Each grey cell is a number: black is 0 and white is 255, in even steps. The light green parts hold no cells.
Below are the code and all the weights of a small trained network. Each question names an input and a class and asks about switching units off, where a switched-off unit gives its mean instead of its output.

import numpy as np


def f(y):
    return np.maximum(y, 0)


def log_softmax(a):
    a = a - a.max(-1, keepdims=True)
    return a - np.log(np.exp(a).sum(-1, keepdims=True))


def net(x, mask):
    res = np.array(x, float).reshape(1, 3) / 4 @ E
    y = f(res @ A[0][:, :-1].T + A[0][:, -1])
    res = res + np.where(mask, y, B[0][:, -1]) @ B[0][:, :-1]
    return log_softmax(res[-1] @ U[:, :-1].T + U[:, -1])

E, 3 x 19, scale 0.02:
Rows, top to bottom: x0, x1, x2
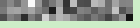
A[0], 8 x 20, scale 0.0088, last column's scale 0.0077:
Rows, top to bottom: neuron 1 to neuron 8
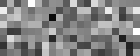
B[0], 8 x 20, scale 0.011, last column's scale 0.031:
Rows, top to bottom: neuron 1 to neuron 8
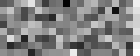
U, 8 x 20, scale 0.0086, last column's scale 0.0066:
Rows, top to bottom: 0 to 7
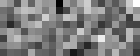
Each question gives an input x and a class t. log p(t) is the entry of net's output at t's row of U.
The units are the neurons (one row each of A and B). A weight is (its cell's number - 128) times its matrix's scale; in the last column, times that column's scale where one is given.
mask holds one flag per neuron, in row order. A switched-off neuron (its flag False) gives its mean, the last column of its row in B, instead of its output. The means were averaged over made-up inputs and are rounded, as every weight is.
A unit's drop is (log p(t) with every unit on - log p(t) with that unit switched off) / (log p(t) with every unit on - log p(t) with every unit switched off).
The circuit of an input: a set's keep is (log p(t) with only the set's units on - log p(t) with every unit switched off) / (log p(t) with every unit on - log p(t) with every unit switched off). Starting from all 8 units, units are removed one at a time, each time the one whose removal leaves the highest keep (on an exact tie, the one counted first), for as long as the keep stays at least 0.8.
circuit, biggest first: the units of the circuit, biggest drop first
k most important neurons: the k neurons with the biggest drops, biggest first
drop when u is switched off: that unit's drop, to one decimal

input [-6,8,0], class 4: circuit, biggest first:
[neuron 2]
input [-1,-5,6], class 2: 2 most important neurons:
[neuron 8; neuron 1]
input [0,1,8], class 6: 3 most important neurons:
[neuron 8; neuron 1; neuron 5]
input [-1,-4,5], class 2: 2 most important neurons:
[neuron 1; neuron 8]
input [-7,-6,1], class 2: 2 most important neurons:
[neuron 8; neuron 1]
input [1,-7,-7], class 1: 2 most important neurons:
[neuron 4; neuron 8]
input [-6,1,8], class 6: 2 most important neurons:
[neuron 8; neuron 5]
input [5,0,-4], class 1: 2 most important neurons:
[neuron 6; neuron 3]
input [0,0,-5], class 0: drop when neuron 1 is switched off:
0.5
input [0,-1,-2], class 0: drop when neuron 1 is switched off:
0.5
